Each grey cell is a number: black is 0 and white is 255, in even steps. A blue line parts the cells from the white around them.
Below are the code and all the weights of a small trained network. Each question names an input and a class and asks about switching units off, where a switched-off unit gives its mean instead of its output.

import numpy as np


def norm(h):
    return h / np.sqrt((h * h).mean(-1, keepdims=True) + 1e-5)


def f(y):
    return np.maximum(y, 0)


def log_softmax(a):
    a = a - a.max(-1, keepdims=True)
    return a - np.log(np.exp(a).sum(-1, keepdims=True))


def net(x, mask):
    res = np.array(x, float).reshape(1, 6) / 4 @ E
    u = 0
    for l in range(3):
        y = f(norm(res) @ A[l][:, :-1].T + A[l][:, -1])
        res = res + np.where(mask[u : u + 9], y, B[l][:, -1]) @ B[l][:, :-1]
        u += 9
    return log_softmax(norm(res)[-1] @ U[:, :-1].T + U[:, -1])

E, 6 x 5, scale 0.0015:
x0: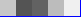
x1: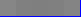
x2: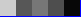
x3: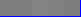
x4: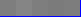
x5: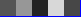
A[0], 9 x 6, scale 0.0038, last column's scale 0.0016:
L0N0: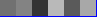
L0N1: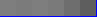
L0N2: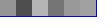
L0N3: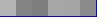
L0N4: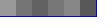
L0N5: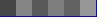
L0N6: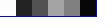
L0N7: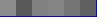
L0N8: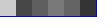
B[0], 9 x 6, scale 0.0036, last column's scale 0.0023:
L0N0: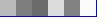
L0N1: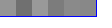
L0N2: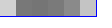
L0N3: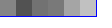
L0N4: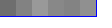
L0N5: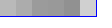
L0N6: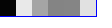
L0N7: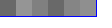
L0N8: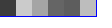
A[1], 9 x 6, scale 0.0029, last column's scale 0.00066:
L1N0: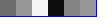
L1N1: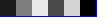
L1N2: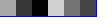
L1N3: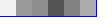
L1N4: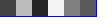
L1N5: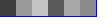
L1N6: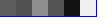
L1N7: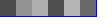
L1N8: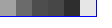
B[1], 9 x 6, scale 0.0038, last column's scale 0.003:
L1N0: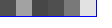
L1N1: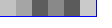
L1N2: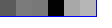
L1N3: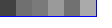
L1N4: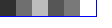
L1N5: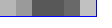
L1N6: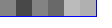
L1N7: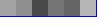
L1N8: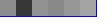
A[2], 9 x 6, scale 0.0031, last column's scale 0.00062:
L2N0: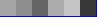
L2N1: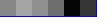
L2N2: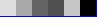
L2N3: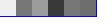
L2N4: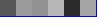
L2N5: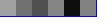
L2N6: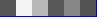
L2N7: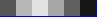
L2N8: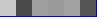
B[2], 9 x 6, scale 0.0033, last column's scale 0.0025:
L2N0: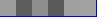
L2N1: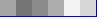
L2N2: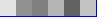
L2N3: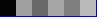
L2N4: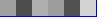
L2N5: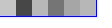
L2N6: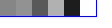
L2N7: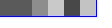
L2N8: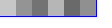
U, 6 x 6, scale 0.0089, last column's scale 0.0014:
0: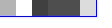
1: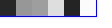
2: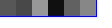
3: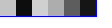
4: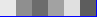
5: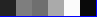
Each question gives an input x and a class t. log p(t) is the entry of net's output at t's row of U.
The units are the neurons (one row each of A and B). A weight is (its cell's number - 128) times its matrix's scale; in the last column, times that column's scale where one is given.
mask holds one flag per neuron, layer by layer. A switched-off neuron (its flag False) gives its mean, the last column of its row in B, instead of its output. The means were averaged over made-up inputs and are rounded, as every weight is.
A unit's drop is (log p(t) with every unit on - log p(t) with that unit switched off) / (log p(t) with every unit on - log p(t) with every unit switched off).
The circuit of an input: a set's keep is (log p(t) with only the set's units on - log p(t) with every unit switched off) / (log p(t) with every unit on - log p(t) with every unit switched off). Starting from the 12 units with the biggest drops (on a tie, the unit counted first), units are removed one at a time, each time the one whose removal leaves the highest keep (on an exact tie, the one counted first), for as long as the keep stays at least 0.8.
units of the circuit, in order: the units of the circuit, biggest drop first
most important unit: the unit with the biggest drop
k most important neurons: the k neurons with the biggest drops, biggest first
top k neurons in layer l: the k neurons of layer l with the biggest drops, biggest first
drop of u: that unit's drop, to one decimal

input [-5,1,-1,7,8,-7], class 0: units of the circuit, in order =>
(L1N4 L1N1)
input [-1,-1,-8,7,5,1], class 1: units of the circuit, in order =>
(L2N6 L1N6 L2N1)
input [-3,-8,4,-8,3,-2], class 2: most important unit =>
L0N0
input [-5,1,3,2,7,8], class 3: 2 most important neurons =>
(L0N6 L2N5)
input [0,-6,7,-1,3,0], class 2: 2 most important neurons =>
(L1N6 L0N0)
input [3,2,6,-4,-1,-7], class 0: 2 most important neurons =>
(L0N6 L1N4)
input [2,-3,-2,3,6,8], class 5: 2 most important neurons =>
(L1N2 L0N6)
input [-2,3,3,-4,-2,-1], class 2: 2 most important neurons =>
(L0N0 L0N6)
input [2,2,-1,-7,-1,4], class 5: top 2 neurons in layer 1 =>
(L1N2 L1N4)
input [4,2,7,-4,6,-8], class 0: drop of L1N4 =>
0.2
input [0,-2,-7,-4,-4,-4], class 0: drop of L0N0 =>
0.4
